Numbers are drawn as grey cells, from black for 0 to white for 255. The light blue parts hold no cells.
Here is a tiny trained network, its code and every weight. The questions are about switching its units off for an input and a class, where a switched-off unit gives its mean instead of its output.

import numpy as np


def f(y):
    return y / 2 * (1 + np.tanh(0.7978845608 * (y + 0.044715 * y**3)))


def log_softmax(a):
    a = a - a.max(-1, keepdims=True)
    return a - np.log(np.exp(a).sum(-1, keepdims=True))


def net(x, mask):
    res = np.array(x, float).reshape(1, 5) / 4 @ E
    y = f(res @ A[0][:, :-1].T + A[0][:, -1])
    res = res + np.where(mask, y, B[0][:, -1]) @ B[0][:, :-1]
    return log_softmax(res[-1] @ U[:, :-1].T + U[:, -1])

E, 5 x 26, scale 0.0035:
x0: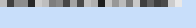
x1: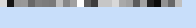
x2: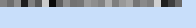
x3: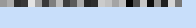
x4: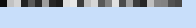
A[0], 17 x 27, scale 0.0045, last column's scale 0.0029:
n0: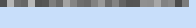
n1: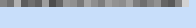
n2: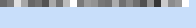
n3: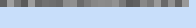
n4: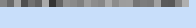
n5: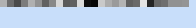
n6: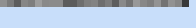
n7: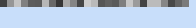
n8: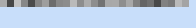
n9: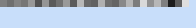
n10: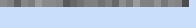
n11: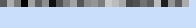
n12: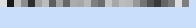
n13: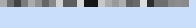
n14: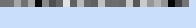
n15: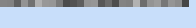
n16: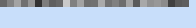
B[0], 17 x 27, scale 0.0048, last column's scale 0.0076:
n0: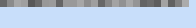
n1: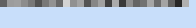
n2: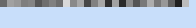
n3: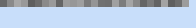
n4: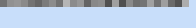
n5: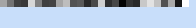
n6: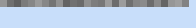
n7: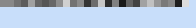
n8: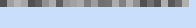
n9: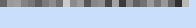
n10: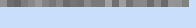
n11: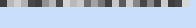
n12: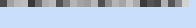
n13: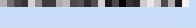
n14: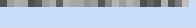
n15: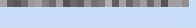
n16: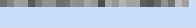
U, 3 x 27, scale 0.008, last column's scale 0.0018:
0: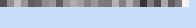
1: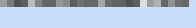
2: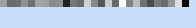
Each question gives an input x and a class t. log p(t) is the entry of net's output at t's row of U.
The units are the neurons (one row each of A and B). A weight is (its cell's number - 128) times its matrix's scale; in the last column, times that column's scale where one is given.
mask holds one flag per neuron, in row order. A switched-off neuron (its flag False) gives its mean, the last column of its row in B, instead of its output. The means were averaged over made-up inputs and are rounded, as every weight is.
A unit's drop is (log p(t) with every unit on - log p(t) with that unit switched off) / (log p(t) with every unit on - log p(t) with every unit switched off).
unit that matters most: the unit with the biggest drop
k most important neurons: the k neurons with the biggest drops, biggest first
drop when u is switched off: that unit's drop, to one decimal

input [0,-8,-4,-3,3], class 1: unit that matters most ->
n7
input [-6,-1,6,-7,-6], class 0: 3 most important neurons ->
(n5 n13 n14)
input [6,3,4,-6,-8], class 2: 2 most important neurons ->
(n11 n7)
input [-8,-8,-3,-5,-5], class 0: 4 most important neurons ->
(n5 n13 n14 n0)
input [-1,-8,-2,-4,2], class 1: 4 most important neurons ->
(n7 n12 n11 n8)
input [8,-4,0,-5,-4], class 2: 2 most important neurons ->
(n11 n15)
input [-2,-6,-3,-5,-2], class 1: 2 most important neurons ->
(n11 n12)
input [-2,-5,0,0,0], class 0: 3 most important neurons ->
(n5 n13 n0)
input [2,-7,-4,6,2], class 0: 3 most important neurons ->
(n5 n13 n11)
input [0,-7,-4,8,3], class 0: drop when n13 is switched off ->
0.2
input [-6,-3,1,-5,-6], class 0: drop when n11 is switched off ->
-0.2
